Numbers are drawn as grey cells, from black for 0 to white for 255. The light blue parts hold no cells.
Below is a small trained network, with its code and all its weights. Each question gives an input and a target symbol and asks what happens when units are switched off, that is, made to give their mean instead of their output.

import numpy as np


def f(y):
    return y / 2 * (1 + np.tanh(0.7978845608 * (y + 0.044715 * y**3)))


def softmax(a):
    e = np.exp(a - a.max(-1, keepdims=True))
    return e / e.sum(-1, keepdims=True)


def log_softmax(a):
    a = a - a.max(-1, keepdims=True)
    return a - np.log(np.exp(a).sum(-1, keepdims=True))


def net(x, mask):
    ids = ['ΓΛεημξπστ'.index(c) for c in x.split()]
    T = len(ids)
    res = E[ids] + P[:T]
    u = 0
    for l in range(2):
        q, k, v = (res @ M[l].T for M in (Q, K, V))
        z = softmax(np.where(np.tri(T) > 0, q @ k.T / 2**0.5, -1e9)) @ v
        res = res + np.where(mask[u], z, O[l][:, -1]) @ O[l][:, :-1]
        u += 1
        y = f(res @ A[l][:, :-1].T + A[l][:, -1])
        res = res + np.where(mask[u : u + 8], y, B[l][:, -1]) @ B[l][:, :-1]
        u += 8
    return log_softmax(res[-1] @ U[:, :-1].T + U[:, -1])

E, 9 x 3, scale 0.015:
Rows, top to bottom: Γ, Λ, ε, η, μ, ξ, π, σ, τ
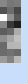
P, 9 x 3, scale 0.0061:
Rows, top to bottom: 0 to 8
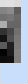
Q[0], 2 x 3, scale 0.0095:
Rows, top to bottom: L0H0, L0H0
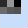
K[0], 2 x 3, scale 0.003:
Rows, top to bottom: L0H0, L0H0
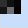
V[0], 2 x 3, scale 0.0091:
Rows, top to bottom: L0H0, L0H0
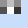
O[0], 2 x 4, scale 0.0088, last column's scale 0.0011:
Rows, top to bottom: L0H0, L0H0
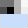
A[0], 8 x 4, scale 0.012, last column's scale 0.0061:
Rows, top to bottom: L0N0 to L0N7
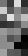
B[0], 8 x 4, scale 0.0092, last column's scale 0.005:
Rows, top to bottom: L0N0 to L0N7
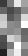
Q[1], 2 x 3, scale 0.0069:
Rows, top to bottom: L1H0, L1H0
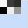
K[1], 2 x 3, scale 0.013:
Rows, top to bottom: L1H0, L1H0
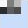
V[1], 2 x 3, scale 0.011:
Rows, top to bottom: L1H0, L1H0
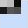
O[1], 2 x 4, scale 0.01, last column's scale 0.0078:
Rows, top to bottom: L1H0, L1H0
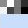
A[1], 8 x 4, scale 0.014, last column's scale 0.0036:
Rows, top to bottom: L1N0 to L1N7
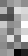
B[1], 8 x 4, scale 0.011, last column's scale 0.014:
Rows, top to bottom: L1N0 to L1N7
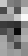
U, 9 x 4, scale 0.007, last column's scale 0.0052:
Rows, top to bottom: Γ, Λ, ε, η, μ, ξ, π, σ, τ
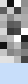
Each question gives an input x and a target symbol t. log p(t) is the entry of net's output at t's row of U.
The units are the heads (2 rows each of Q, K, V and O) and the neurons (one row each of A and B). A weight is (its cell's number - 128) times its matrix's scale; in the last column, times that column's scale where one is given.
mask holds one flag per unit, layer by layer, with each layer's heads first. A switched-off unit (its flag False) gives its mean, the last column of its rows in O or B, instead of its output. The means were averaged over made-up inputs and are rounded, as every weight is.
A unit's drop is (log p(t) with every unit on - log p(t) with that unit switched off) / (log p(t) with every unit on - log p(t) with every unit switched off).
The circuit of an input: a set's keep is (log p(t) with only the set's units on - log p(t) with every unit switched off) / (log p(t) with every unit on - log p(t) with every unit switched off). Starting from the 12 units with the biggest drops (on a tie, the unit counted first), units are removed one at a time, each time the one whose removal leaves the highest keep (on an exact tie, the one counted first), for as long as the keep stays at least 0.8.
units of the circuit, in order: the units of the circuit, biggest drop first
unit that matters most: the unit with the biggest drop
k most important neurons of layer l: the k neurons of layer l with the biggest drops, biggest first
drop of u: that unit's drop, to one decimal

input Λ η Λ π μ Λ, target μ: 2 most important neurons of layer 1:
[L1N2 L1N1]
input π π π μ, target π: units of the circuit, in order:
[L1N1 L0H0 L0N0]
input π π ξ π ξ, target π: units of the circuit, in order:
[L1N1 L0H0 L0N0]
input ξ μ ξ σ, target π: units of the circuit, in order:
[L1H0]
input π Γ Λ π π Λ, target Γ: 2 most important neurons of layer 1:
[L1N2 L1N1]
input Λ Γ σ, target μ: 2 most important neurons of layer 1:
[L1N2 L1N3]
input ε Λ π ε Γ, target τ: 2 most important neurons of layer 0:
[L0N6 L0N0]
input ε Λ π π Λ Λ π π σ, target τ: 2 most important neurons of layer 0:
[L0N3 L0N6]
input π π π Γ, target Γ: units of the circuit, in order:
[L0H0 L1H0 L0N0]
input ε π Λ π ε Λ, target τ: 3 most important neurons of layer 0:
[L0N3 L0N0 L0N6]
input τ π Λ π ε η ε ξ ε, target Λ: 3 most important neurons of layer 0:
[L0N0 L0N2 L0N1]
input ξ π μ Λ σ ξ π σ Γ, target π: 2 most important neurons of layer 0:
[L0N2 L0N6]
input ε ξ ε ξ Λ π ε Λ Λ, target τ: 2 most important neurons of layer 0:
[L0N3 L0N0]
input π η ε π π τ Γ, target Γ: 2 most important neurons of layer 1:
[L1N2 L1N1]
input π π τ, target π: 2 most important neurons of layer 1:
[L1N1 L1N4]
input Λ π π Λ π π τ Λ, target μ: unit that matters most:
L0N3
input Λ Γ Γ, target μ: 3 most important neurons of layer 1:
[L1N2 L1N3 L1N1]
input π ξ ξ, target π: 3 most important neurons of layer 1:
[L1N1 L1N4 L1N5]
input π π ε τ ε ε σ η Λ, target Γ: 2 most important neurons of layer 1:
[L1N1 L1N4]
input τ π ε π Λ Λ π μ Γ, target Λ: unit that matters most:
L0H0
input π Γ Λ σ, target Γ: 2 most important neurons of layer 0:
[L0N0 L0N2]
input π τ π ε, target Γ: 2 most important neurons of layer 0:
[L0N1 L0N2]
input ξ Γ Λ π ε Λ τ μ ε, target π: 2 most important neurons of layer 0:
[L0N2 L0N1]
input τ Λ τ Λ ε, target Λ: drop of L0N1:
0.2
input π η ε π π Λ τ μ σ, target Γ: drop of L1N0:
0.0
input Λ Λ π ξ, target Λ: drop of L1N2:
0.1
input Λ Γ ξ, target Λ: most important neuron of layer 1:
[L1N2]
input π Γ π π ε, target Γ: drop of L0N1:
0.2
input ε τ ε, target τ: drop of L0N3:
-0.1
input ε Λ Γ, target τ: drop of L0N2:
0.0
